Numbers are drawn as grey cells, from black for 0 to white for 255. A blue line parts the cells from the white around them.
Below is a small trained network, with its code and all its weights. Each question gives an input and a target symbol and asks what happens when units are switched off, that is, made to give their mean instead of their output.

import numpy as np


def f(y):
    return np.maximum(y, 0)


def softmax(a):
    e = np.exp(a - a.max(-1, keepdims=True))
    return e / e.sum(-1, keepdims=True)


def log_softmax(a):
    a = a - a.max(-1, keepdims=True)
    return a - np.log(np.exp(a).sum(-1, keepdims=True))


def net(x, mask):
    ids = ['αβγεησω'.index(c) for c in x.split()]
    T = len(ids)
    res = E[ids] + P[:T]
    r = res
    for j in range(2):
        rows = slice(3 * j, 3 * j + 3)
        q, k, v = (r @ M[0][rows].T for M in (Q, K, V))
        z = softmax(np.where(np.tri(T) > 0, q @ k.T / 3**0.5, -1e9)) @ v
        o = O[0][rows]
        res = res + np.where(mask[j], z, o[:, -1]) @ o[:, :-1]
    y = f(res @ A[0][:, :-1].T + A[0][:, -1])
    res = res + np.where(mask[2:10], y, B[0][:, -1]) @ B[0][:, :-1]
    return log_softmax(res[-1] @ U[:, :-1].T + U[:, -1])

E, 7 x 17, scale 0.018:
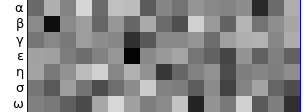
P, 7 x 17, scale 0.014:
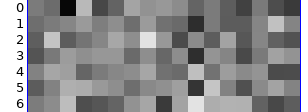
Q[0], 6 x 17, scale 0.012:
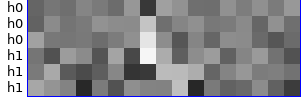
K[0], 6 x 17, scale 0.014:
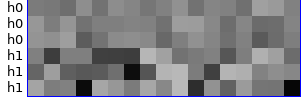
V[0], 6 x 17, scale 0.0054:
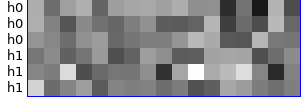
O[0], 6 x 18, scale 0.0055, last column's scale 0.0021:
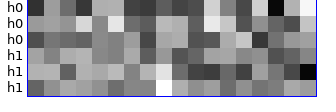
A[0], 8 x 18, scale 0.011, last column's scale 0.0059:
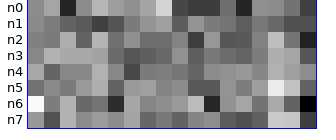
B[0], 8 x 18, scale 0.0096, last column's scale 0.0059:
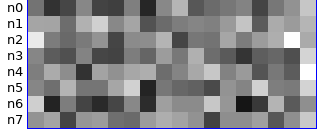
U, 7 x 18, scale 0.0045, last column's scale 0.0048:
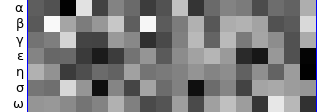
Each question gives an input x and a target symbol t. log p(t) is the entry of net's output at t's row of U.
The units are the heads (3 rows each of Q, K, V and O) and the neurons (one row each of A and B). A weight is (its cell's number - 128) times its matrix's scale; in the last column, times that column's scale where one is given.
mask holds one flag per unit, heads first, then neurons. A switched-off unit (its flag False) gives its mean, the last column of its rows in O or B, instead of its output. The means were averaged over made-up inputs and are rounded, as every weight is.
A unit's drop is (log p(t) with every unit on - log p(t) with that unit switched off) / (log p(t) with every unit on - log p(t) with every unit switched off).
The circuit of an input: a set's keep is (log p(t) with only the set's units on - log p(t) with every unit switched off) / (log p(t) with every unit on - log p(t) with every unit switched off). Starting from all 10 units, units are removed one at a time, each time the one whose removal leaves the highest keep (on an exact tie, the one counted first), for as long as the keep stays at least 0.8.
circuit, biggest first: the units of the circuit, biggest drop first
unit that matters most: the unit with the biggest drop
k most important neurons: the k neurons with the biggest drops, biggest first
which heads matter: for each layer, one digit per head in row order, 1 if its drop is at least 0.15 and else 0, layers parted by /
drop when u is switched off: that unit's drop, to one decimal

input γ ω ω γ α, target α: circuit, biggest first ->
h1; n0
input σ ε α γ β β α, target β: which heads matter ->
01
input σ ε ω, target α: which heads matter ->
00
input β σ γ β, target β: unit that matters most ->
n7
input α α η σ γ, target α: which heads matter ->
01
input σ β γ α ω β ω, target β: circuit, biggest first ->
h1; n0
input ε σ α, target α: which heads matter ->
00
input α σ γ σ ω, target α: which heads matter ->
01
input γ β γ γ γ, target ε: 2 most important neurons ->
n6; n5
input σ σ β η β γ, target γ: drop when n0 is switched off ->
0.0
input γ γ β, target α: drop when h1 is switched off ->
1.2
